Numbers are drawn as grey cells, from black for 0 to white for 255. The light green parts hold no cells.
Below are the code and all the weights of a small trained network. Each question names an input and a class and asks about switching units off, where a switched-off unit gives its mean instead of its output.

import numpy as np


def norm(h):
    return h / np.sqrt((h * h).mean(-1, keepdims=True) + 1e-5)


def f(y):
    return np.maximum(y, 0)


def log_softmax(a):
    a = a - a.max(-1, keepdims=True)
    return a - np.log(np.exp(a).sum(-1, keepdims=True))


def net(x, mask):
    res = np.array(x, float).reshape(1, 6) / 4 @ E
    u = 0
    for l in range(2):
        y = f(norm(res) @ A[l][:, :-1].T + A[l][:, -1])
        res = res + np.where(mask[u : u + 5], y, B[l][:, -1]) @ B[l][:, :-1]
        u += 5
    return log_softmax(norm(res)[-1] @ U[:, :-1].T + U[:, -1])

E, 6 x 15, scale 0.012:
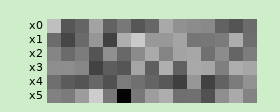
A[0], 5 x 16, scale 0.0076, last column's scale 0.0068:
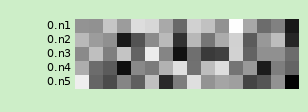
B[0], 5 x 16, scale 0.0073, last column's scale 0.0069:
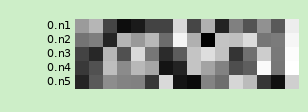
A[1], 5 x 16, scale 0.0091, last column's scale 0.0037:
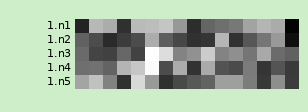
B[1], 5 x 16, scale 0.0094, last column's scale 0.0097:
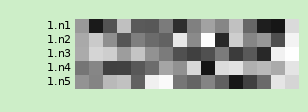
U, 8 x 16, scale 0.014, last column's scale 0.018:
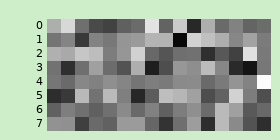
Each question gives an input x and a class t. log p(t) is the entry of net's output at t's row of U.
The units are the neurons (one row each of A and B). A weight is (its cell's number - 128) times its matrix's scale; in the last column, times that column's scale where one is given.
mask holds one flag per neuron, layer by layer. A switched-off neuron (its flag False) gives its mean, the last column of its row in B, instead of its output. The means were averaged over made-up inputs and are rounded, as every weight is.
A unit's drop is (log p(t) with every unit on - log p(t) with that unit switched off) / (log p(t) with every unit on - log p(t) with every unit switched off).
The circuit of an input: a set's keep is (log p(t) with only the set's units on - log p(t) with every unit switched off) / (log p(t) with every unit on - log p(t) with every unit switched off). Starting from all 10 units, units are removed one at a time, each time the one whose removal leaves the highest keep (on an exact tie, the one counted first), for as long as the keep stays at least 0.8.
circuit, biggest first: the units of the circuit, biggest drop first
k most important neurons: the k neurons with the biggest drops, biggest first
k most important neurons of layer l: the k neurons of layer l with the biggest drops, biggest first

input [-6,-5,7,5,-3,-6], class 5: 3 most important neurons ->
[0.n4 1.n3 0.n5]
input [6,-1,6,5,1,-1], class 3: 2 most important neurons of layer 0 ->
[0.n5 0.n3]
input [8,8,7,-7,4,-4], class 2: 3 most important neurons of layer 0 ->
[0.n2 0.n3 0.n1]
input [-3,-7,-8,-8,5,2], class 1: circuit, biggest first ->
[1.n4]
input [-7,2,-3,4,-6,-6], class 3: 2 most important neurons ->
[1.n1 1.n2]
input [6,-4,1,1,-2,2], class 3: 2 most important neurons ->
[0.n5 1.n3]
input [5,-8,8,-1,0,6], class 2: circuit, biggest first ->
[0.n3 1.n5]
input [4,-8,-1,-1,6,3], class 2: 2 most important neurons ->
[1.n5 0.n1]
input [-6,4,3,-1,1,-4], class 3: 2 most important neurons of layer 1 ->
[1.n1 1.n5]
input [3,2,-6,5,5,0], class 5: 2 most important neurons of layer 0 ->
[0.n3 0.n1]
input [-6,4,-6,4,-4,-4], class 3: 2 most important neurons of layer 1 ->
[1.n1 1.n2]
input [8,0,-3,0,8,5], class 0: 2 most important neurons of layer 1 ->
[1.n2 1.n1]
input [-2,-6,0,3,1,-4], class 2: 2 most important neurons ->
[1.n5 1.n4]
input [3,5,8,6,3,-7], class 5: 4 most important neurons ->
[0.n4 1.n4 1.n5 0.n1]
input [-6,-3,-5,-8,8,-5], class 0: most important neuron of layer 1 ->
[1.n2]
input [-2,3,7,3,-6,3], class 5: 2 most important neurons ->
[0.n4 1.n2]
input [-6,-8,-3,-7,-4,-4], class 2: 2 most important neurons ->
[1.n5 0.n2]
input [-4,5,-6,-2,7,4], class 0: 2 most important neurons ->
[1.n2 0.n4]
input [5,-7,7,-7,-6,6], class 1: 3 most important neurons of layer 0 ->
[0.n3 0.n1 0.n4]
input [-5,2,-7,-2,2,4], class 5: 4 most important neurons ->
[0.n3 0.n5 1.n3 1.n5]
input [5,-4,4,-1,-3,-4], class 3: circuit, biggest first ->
[0.n5]
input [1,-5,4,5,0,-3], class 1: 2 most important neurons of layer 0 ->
[0.n2 0.n3]
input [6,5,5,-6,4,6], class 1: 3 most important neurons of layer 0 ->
[0.n3 0.n4 0.n1]
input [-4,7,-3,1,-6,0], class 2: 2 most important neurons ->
[1.n3 1.n2]
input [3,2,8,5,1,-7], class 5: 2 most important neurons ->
[0.n4 1.n4]
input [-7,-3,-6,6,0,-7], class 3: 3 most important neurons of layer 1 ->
[1.n1 1.n4 1.n3]
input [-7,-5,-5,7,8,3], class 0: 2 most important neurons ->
[1.n2 1.n4]
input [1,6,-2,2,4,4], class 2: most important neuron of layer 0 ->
[0.n1]
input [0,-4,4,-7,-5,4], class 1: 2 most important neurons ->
[1.n4 1.n2]
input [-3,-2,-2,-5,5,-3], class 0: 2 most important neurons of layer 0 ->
[0.n2 0.n4]
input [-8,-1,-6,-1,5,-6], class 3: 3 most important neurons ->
[1.n1 0.n4 0.n1]
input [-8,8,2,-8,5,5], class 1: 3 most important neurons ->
[1.n4 1.n5 0.n5]
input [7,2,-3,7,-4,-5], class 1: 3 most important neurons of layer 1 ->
[1.n1 1.n2 1.n3]
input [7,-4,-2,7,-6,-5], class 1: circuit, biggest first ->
[0.n2]
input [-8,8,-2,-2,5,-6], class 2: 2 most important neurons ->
[1.n3 0.n5]
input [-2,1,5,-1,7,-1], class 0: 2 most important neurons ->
[1.n2 0.n3]
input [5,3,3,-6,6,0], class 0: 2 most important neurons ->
[1.n2 0.n2]
